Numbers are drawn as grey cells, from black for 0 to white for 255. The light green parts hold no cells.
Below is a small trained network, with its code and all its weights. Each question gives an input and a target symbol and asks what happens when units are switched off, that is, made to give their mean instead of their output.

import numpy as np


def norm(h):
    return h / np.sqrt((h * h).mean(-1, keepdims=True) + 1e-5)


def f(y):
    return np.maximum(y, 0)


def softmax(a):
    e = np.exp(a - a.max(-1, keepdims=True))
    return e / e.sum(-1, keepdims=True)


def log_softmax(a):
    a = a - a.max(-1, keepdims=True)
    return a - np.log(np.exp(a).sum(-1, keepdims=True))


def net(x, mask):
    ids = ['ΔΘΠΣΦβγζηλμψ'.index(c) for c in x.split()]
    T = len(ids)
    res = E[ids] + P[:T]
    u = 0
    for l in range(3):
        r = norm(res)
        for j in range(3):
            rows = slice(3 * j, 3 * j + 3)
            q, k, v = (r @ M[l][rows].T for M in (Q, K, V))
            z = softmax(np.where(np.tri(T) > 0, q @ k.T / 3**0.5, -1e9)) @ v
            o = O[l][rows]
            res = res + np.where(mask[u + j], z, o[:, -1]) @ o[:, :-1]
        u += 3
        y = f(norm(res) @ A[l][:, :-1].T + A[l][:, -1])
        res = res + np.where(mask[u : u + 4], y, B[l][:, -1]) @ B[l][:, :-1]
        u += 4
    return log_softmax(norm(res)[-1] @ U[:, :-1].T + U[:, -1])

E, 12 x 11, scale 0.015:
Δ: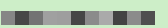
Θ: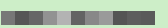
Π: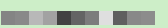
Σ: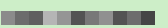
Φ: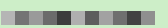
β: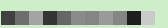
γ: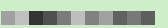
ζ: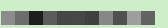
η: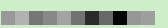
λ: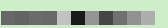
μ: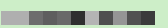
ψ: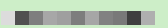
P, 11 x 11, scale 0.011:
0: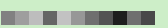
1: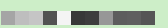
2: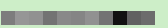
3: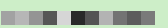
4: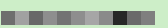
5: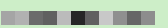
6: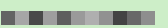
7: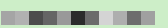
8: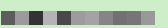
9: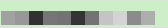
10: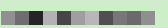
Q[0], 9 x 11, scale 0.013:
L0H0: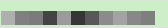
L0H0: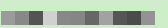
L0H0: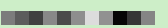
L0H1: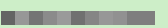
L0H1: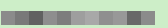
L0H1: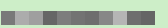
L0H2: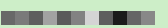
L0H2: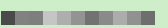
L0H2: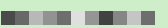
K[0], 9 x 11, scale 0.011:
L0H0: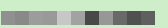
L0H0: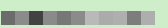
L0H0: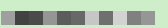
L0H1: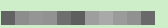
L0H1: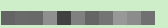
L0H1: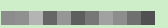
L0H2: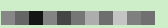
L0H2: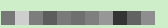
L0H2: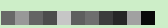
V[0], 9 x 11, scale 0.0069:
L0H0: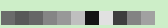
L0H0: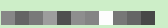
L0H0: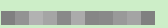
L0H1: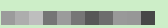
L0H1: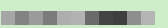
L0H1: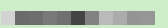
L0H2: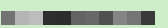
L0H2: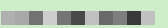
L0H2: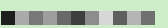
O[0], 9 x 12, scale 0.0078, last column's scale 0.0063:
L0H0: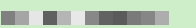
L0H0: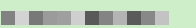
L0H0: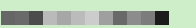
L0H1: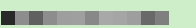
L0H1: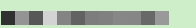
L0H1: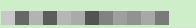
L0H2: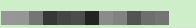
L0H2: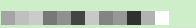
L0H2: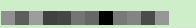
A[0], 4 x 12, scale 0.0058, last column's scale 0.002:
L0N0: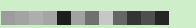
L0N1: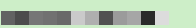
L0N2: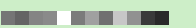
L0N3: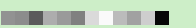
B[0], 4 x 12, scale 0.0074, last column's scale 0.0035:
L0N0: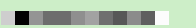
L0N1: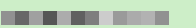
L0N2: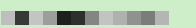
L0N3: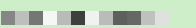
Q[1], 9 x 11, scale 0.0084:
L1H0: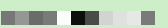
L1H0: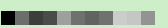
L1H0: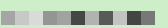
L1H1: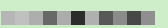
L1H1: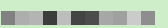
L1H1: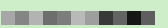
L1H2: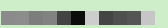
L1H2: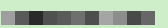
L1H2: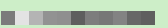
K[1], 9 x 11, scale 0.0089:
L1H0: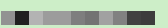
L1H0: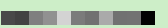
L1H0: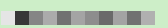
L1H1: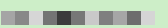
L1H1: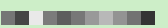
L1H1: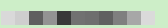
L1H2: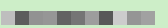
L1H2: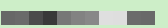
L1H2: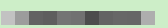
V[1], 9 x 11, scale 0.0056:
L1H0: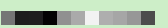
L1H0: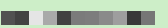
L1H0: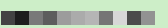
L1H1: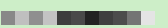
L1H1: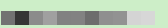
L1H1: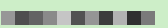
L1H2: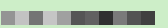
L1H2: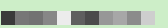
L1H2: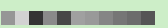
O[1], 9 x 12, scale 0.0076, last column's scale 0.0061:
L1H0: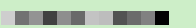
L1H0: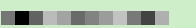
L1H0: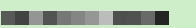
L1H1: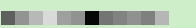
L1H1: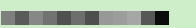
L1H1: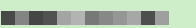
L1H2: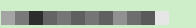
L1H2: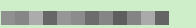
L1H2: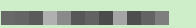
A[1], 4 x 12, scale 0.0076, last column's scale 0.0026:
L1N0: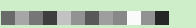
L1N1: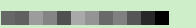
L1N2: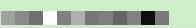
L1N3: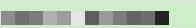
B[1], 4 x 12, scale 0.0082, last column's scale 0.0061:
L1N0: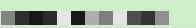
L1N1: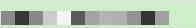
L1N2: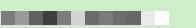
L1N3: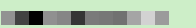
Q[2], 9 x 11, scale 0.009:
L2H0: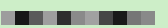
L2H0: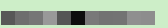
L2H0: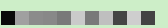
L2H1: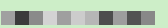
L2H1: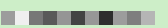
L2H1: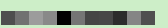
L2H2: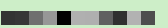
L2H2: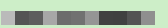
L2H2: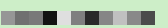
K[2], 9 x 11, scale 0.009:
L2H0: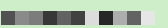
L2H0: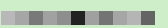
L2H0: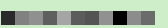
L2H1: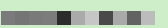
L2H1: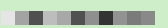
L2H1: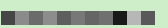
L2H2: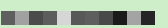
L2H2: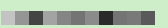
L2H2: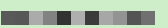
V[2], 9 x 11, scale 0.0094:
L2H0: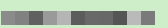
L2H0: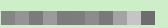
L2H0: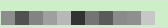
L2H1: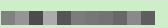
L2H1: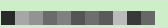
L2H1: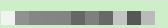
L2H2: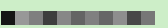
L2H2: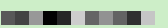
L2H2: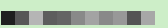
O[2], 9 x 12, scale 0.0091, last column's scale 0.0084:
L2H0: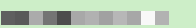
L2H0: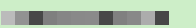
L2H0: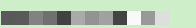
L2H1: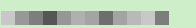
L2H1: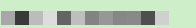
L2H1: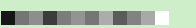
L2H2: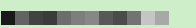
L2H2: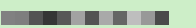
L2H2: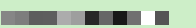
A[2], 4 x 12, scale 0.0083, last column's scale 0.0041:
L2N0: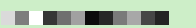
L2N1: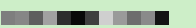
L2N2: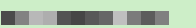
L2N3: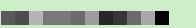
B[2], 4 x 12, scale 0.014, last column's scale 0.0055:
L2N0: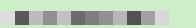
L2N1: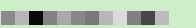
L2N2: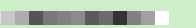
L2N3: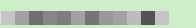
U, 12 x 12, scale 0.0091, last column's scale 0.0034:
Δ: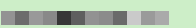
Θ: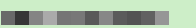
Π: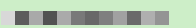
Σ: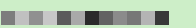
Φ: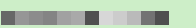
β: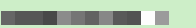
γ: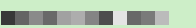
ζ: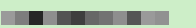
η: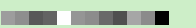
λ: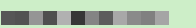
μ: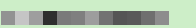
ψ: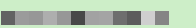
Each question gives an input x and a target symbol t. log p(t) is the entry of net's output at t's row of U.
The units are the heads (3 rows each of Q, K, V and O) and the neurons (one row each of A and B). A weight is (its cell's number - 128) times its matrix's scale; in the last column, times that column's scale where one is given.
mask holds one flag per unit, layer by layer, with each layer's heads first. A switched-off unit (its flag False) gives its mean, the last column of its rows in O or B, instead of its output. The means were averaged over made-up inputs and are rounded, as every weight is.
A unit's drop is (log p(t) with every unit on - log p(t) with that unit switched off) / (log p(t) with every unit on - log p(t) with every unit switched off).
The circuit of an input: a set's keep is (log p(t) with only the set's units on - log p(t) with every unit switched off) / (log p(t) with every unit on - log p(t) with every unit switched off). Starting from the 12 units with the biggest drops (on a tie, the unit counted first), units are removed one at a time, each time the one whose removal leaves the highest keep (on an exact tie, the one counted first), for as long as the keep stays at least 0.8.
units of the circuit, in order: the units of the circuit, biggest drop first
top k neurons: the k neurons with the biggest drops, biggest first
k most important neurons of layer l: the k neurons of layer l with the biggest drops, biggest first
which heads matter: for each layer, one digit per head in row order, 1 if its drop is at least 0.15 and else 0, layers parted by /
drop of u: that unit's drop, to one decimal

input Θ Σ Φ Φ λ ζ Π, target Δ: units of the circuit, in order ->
L0H0; L0H2
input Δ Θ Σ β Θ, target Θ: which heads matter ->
000 / 100 / 010
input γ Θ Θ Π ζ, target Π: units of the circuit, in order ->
L2N0; L0H0; L0H2
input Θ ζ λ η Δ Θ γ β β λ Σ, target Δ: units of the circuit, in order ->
L0H0; L2H0
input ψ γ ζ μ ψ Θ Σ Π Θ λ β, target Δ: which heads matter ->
100 / 000 / 000
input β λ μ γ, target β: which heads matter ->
000 / 000 / 001
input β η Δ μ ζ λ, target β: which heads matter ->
000 / 000 / 001
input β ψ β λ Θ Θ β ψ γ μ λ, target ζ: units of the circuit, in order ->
L0H0; L2N1
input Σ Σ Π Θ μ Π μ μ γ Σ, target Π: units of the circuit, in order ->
L0H2; L0H1
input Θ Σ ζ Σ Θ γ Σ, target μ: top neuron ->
L0N0
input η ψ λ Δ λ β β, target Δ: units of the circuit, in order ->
L0H0; L2H0; L2N3
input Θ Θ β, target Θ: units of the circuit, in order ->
L1H0; L2H1
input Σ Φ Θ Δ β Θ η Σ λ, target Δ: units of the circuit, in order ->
L0H0; L2H0
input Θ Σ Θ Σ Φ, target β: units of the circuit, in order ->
L2H1; L0N0
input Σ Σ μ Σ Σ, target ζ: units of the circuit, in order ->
L0H0
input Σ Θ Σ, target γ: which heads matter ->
000 / 000 / 000
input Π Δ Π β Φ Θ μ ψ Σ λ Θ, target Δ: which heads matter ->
110 / 000 / 000
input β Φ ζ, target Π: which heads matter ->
100 / 000 / 010
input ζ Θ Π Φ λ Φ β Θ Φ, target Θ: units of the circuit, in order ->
L0N0; L2H0
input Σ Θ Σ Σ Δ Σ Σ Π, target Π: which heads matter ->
001 / 000 / 000
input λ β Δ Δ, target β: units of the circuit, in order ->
L2H2
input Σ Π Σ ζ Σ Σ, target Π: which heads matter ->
001 / 000 / 000
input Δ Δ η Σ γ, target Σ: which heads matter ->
011 / 110 / 000
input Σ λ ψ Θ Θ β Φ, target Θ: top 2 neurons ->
L0N0; L1N1
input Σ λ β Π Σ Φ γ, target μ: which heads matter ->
000 / 100 / 000
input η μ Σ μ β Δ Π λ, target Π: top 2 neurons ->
L2N0; L1N1
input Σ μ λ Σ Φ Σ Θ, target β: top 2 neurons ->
L1N2; L1N3
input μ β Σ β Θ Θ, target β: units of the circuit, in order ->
L2H2
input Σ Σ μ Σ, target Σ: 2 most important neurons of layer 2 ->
L2N2; L2N0
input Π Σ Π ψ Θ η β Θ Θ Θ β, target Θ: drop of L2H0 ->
0.1
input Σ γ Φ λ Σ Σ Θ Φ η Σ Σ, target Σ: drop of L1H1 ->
0.2
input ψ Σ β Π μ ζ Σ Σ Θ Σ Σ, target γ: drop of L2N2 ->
0.2
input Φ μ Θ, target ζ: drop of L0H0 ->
0.8
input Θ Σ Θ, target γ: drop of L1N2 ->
0.3
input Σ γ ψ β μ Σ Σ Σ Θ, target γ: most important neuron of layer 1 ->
L1N2
